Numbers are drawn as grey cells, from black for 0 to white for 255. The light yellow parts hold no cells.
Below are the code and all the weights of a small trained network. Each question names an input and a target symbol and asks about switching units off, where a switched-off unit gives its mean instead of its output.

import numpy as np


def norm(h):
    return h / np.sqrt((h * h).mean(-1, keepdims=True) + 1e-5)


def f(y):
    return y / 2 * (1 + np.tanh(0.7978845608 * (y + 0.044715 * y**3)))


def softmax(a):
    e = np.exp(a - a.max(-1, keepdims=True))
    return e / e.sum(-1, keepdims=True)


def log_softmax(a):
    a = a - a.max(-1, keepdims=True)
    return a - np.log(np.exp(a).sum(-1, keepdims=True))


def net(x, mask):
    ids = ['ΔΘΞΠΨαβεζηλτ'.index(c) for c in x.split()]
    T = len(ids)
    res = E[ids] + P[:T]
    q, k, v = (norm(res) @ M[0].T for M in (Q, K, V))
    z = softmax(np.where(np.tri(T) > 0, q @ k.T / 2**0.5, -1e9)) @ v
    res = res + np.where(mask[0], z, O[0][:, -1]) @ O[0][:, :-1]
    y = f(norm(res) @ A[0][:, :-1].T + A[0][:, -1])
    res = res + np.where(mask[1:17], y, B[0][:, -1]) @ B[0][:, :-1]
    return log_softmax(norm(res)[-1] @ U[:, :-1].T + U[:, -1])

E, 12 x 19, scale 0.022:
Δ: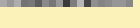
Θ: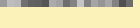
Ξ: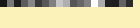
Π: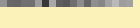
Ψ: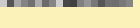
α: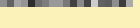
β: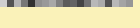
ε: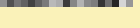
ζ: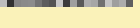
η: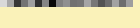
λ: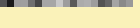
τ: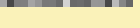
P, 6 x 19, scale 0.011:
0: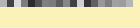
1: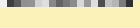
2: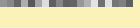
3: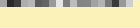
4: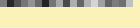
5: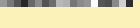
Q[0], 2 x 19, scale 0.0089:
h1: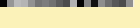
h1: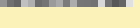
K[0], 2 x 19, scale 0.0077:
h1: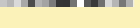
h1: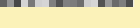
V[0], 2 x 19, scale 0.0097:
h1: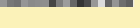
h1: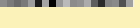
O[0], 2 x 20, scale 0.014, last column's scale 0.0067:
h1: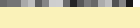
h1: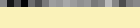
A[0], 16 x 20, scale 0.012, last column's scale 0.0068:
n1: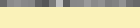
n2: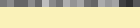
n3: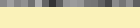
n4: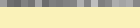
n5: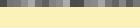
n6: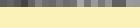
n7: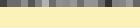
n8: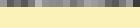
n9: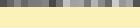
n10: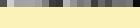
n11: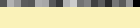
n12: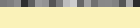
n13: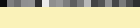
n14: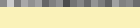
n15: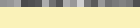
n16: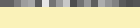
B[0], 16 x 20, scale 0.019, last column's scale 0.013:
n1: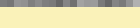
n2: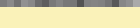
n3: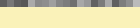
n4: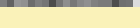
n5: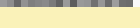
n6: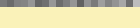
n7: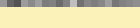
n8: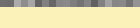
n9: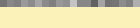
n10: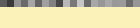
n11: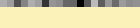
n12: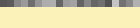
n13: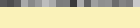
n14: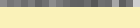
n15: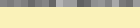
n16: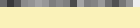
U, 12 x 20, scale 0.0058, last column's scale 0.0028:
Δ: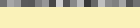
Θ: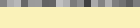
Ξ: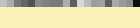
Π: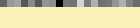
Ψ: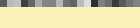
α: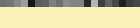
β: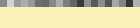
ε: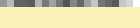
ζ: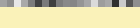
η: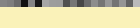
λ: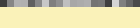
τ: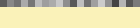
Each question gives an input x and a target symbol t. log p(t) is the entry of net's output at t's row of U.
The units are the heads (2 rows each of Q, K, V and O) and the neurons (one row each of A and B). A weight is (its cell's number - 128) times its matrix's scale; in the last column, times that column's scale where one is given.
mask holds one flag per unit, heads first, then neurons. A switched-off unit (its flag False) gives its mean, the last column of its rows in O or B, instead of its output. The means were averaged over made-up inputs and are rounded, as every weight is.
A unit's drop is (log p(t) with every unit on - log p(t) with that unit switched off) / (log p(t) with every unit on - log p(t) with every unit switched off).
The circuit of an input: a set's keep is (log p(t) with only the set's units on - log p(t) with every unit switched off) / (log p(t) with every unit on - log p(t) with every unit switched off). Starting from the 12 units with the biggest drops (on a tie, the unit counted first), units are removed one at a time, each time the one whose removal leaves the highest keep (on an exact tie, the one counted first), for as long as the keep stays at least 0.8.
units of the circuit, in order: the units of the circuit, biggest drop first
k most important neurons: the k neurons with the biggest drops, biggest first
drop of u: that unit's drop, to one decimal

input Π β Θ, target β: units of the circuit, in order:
[h1 n14]
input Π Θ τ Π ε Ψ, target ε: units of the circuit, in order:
[h1 n11]
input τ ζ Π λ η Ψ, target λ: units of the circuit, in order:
[h1 n12]
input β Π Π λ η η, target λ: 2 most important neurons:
[n12 n9]
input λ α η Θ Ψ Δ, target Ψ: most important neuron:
[n3]
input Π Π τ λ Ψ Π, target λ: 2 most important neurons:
[n12 n9]
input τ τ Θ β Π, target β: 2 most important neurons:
[n16 n13]
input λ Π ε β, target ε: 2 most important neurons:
[n11 n3]
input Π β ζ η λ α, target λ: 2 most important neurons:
[n12 n9]
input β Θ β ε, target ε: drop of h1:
0.9
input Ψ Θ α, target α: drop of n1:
0.0
